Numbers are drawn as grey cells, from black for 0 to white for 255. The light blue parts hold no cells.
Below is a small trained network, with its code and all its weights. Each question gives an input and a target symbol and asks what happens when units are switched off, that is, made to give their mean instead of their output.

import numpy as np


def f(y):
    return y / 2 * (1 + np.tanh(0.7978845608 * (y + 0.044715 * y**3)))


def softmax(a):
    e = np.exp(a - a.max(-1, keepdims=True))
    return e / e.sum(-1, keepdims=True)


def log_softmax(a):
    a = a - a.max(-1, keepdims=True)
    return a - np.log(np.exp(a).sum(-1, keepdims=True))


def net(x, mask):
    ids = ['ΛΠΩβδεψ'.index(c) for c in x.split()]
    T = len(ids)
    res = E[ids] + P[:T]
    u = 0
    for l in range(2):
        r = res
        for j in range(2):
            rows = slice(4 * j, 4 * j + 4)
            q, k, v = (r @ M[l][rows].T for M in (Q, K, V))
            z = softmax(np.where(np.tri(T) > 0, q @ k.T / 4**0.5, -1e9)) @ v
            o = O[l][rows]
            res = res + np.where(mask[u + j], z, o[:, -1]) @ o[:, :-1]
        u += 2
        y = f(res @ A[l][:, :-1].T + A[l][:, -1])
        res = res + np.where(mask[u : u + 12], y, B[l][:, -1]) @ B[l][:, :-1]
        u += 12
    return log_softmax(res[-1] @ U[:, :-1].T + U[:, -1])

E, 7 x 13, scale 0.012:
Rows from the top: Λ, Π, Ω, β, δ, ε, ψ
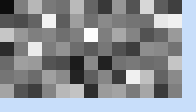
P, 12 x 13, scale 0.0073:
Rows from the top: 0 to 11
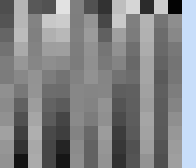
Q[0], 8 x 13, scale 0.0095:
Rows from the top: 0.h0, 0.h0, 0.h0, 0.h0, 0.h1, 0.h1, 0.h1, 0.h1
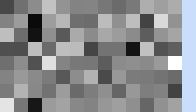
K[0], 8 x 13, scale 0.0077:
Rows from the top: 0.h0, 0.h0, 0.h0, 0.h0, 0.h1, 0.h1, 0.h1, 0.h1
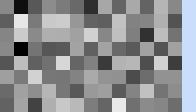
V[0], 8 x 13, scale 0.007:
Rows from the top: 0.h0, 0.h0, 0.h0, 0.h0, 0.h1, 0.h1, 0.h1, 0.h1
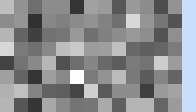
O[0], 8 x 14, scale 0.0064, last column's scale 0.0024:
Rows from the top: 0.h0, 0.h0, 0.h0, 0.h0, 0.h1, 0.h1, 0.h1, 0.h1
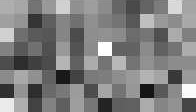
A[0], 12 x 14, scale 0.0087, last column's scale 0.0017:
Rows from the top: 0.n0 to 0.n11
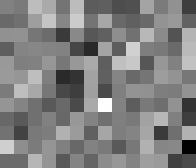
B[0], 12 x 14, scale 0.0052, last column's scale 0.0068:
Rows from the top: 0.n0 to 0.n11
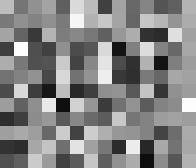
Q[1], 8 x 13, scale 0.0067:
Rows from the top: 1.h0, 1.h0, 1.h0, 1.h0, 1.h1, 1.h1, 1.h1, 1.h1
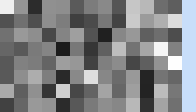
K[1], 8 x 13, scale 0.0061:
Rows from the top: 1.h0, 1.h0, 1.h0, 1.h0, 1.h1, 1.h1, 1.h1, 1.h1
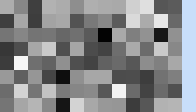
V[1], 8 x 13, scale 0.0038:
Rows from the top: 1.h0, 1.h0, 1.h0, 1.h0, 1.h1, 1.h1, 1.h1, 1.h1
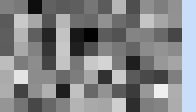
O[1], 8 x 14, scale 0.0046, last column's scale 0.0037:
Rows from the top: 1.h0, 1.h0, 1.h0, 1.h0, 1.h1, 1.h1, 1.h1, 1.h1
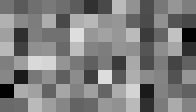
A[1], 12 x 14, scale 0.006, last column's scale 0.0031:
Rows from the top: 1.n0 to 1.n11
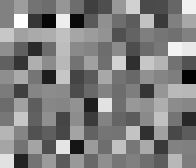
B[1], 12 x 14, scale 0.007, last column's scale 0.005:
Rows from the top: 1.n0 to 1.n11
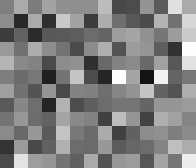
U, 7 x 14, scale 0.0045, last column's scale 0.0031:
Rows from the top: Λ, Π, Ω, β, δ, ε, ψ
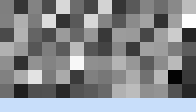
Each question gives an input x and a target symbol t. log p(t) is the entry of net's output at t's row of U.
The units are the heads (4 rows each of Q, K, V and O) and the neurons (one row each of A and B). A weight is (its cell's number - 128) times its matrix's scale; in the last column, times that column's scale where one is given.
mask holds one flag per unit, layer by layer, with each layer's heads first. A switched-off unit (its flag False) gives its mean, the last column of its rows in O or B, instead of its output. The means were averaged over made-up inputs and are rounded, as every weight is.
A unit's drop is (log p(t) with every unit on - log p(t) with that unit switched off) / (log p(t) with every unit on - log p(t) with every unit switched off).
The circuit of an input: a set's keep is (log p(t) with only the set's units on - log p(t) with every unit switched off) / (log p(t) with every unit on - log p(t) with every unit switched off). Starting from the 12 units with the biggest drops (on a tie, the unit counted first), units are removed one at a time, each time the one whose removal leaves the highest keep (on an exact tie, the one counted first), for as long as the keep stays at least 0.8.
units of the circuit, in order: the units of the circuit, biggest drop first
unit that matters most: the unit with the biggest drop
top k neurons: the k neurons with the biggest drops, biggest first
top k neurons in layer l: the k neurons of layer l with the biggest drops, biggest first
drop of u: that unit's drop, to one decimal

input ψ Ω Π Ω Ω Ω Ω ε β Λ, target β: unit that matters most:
0.h1
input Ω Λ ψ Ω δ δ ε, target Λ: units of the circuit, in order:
(1.n1, 0.n3)
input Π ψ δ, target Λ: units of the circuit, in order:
(1.n1, 0.n6)
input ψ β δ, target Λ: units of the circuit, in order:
(0.n6, 1.n1)
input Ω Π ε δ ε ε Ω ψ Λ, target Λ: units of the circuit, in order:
(0.h0, 0.n9, 1.n1)
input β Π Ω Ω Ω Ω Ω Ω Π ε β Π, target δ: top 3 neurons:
(0.n11, 0.n1, 0.n3)
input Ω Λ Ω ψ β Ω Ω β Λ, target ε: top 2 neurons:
(0.n11, 1.n4)
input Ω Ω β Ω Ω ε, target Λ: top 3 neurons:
(1.n1, 0.n7, 0.n11)
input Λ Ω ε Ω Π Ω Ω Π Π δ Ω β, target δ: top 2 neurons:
(0.n9, 0.n1)
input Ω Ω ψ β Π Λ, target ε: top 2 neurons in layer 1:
(1.n4, 1.n2)
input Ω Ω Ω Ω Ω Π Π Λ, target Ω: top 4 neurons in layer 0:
(0.n2, 0.n1, 0.n6, 0.n8)
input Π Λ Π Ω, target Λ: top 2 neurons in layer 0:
(0.n4, 0.n11)
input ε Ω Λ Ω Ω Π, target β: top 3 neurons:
(0.n1, 1.n4, 0.n0)
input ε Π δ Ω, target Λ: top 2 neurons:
(0.n4, 1.n1)
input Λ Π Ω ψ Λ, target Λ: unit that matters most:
0.h0
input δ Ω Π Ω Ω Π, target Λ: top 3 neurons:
(0.n1, 1.n7, 0.n7)
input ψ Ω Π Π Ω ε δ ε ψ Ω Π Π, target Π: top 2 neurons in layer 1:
(1.n1, 1.n4)
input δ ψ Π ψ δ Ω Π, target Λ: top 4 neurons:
(0.n1, 1.n7, 0.n7, 1.n3)
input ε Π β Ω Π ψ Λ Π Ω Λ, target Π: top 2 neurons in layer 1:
(1.n0, 1.n1)
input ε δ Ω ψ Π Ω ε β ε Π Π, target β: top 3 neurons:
(0.n1, 0.n0, 1.n4)
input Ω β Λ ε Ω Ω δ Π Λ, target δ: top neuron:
(0.n9)
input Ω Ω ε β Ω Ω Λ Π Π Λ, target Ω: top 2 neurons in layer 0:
(0.n2, 0.n1)
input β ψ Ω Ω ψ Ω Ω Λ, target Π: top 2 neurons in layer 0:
(0.n11, 0.n2)
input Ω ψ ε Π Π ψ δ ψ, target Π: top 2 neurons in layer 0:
(0.n2, 0.n10)
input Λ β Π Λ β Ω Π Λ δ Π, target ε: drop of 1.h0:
0.2
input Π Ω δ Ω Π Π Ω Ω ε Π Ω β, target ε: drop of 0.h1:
0.2
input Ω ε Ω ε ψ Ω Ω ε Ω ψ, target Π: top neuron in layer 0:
(0.n10)
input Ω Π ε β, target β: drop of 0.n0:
0.1
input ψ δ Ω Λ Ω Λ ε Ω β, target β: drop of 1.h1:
0.2
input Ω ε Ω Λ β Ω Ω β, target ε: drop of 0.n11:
0.1
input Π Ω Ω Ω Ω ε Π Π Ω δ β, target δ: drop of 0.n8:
0.0
